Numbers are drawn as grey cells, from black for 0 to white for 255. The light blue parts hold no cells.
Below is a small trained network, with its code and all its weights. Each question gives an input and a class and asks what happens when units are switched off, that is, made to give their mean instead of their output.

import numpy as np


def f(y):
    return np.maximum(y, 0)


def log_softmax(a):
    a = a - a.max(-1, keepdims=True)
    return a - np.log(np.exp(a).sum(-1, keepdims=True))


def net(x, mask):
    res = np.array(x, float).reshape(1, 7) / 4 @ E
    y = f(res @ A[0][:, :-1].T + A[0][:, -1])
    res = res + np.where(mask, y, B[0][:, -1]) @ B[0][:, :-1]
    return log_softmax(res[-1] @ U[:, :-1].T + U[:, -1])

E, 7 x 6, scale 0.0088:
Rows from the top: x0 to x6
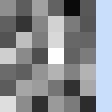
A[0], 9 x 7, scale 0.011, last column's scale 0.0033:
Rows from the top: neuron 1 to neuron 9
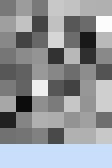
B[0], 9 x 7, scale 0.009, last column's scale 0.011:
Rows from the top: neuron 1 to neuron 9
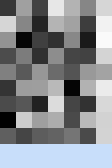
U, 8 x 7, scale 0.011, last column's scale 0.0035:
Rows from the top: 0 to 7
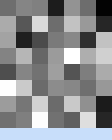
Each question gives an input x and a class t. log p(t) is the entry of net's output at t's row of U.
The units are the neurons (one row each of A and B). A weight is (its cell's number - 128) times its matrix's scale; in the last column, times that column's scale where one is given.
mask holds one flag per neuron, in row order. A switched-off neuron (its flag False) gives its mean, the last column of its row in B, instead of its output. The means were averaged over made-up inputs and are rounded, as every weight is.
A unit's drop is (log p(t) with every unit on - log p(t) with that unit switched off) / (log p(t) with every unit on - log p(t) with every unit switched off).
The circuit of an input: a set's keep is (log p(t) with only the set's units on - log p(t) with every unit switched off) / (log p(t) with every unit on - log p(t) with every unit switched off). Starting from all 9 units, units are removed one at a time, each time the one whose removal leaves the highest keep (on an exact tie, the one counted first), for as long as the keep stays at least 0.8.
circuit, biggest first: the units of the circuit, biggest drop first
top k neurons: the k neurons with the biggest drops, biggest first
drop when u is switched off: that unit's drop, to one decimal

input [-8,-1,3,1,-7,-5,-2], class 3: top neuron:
(neuron 3)
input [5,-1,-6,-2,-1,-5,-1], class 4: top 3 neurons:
(neuron 3; neuron 6; neuron 2)
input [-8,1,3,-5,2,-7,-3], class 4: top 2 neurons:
(neuron 7; neuron 8)
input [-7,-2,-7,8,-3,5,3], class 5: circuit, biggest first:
(neuron 3; neuron 2)
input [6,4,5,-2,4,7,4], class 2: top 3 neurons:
(neuron 3; neuron 2; neuron 1)
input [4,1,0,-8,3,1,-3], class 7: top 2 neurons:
(neuron 2; neuron 3)
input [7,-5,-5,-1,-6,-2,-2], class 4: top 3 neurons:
(neuron 6; neuron 3; neuron 4)
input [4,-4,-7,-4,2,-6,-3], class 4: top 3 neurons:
(neuron 6; neuron 3; neuron 2)
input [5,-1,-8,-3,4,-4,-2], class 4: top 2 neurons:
(neuron 6; neuron 3)
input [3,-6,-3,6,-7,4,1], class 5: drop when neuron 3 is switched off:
0.1
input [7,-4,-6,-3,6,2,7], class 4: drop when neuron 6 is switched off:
0.3
